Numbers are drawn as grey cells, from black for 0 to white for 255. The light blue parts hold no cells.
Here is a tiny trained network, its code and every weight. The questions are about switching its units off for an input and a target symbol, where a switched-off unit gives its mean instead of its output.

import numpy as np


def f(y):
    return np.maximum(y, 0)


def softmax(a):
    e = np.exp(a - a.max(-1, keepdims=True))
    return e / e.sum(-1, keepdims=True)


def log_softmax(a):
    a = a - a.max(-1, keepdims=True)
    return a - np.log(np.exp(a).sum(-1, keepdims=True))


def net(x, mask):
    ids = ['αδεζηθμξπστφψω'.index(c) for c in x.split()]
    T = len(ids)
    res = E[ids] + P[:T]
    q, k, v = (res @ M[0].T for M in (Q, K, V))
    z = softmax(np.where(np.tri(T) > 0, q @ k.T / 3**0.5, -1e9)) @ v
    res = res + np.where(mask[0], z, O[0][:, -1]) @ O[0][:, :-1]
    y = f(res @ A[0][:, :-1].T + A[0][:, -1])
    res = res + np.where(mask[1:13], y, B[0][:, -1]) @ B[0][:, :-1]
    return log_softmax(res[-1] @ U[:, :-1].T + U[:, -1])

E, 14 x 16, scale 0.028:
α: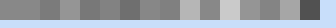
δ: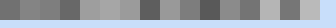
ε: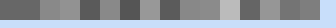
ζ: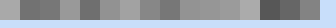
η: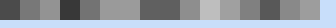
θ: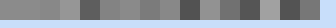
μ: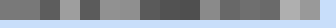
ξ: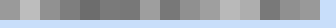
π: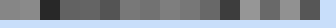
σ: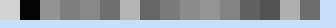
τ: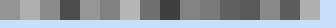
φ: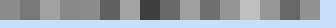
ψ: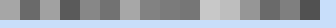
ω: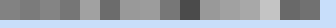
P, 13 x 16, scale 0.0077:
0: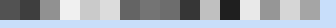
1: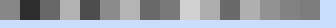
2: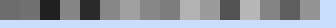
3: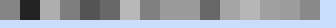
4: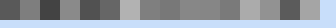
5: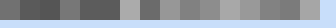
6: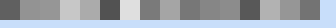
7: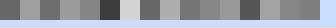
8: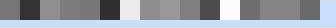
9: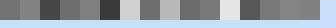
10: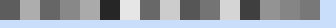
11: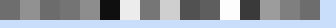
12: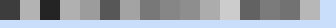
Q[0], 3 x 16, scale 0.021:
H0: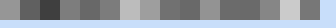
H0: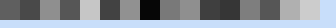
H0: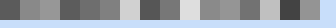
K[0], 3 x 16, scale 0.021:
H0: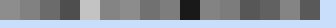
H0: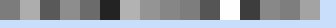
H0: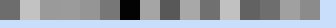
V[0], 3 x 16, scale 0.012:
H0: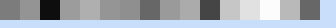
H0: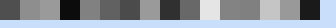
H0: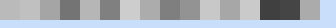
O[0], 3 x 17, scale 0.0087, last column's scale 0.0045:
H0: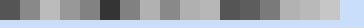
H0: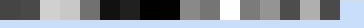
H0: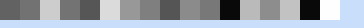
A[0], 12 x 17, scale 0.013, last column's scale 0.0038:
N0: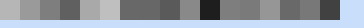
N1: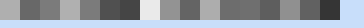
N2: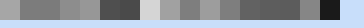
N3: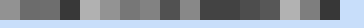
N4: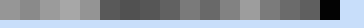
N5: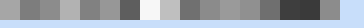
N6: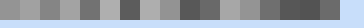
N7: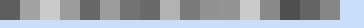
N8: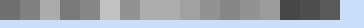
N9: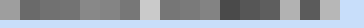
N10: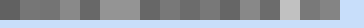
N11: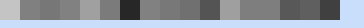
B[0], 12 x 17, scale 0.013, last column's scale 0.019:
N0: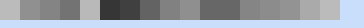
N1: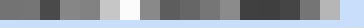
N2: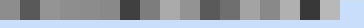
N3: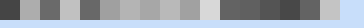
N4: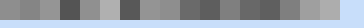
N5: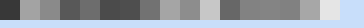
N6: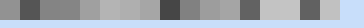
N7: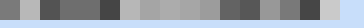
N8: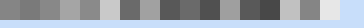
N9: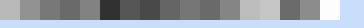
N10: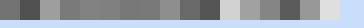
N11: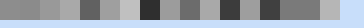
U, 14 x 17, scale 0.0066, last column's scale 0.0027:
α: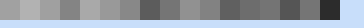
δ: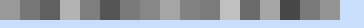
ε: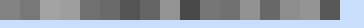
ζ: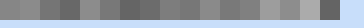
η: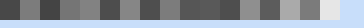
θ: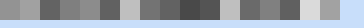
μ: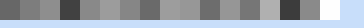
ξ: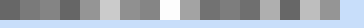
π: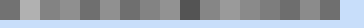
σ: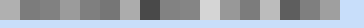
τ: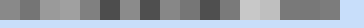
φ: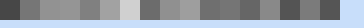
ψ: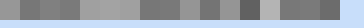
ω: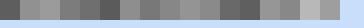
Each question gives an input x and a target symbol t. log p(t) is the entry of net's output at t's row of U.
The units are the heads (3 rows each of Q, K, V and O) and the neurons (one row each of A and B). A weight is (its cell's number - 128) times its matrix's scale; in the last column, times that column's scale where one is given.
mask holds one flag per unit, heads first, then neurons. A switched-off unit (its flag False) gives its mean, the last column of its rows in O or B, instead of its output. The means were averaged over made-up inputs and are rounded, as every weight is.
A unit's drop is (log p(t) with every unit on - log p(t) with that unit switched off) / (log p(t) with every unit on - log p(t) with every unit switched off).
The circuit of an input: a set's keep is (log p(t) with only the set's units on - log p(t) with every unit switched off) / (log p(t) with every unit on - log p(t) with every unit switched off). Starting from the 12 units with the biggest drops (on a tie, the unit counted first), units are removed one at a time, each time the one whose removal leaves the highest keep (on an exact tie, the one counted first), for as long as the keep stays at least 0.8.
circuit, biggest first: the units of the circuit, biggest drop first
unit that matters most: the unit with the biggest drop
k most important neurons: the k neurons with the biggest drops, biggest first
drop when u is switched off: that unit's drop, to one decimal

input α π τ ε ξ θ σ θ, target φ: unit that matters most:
N1
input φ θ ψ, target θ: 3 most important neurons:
[N1 N9 N8]
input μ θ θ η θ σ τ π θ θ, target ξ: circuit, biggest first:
[H0 N9]
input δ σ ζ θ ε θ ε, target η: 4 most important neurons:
[N2 N1 N9 N5]
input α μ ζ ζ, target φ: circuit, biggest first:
[N1 H0 N9]
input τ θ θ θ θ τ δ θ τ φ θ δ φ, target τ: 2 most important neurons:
[N9 N10]
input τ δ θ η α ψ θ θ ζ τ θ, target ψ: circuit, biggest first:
[H0 N6 N8]
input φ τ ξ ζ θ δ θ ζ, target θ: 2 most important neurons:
[N1 N9]
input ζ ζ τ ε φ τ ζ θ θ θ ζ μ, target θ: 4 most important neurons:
[N5 N3 N7 N11]
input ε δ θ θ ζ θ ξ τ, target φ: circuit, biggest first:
[N3 H0]
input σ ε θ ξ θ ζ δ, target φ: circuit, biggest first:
[H0 N3]
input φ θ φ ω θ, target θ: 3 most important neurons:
[N1 N9 N8]
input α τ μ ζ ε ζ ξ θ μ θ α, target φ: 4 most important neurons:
[N1 N9 N0 N5]
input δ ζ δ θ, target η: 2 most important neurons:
[N2 N1]
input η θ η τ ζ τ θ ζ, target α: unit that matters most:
N4
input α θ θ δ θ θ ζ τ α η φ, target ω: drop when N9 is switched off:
0.2
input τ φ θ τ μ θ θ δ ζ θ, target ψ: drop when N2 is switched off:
0.0
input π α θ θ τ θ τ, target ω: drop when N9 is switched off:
0.1
